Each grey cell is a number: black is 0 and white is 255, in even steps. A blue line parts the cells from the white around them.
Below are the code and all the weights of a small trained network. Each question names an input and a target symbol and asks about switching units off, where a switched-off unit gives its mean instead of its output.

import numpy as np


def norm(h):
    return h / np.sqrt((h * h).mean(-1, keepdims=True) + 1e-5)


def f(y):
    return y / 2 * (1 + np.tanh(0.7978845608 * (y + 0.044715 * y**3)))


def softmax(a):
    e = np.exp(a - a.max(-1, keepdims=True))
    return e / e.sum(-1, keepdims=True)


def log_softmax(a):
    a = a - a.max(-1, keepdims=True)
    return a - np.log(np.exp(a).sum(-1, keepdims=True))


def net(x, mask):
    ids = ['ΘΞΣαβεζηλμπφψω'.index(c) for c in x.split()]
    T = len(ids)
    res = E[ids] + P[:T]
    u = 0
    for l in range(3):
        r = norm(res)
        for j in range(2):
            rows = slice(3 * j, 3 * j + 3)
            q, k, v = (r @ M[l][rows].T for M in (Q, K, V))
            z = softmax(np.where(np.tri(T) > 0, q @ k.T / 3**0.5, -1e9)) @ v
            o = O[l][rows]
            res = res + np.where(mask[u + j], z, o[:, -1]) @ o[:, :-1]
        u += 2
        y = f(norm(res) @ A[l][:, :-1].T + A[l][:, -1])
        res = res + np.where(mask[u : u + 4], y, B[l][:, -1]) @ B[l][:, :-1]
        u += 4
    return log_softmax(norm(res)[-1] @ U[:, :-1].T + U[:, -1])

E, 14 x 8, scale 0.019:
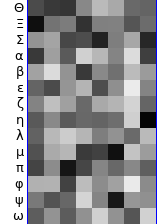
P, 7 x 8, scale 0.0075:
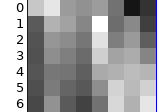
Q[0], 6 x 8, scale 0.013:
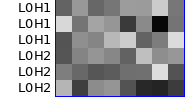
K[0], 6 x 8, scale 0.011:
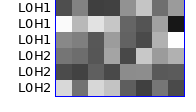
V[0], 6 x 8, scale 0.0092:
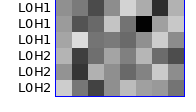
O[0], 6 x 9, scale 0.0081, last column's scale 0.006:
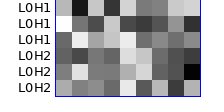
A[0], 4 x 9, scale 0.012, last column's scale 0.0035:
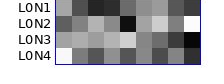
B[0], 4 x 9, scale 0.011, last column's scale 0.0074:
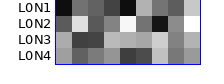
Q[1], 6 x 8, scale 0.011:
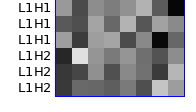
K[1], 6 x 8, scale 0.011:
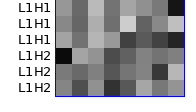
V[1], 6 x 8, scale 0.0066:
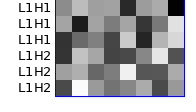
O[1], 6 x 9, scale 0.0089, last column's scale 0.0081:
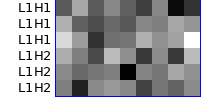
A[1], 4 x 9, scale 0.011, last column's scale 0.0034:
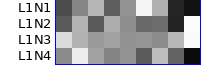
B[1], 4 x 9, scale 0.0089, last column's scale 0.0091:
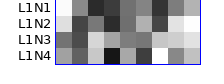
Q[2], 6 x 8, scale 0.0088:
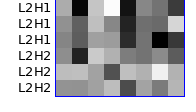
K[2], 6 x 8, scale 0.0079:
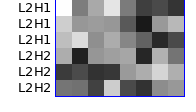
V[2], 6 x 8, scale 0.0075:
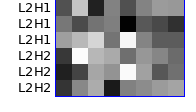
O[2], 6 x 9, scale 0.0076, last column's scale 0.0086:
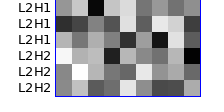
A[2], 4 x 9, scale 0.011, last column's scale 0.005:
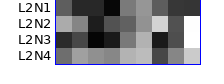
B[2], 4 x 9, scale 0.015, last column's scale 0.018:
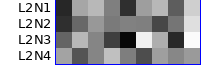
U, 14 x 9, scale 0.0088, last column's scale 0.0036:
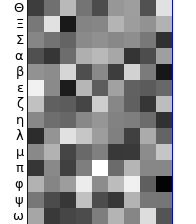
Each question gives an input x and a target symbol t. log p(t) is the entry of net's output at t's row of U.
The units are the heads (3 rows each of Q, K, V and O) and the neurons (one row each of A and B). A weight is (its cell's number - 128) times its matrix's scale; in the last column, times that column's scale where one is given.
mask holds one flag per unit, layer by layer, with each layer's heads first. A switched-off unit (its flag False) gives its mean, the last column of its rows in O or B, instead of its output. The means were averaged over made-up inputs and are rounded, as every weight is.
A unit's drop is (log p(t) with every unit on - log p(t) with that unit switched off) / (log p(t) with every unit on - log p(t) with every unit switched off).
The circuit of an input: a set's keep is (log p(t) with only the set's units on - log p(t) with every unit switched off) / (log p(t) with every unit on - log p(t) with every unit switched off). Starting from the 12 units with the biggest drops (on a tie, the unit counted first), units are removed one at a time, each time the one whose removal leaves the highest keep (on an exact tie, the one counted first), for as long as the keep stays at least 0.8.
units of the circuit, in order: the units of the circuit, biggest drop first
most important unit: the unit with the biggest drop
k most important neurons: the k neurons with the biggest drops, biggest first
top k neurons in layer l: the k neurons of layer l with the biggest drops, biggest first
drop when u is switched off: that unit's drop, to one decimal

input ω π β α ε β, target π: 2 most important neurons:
[L0N2 L2N3]
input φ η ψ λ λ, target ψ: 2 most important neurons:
[L0N4 L2N2]
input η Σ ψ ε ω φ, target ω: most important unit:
L0H1
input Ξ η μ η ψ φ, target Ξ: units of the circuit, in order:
[L0N2 L0H2 L2N1]
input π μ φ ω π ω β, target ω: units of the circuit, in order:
[L1H1 L2N3]
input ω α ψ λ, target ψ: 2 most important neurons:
[L0N4 L2N3]
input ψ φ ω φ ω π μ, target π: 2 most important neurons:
[L0N2 L0N1]
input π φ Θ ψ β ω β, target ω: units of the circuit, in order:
[L2N3 L1H1]
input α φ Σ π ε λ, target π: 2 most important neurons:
[L0N2 L0N1]
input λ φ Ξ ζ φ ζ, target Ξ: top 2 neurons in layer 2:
[L2N2 L2N1]
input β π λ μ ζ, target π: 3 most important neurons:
[L0N1 L0N2 L2N3]
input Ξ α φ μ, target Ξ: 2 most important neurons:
[L0N2 L2N2]
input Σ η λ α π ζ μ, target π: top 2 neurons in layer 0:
[L0N1 L0N2]
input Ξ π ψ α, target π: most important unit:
L0N1
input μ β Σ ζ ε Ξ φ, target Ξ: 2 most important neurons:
[L0N2 L2N2]
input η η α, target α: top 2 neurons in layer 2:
[L2N3 L2N2]
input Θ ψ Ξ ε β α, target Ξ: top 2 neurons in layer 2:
[L2N2 L2N1]
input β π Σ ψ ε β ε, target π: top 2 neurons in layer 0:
[L0N1 L0N2]
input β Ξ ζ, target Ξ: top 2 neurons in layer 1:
[L1N3 L1N4]
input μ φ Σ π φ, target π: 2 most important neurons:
[L2N3 L0N2]
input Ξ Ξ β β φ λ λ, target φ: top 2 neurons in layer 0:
[L0N2 L0N3]
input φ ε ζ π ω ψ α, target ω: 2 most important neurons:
[L2N3 L2N1]
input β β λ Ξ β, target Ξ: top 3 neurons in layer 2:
[L2N2 L2N1 L2N4]
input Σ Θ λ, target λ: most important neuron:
[L2N3]
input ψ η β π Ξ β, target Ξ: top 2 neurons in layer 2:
[L2N2 L2N1]
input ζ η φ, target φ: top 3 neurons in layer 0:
[L0N3 L0N2 L0N1]
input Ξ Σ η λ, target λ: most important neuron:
[L0N2]
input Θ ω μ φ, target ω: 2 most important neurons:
[L2N3 L2N1]
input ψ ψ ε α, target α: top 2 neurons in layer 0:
[L0N3 L0N1]
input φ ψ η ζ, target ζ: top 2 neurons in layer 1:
[L1N1 L1N4]
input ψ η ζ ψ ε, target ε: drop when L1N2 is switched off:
0.2
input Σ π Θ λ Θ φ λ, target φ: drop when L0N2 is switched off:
0.1
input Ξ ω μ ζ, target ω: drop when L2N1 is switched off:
0.1
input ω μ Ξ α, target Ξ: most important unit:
L0H1
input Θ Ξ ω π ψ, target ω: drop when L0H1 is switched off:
0.2
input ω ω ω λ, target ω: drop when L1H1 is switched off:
0.3
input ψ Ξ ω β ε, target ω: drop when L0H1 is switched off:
0.4
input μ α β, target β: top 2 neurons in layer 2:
[L2N3 L2N1]
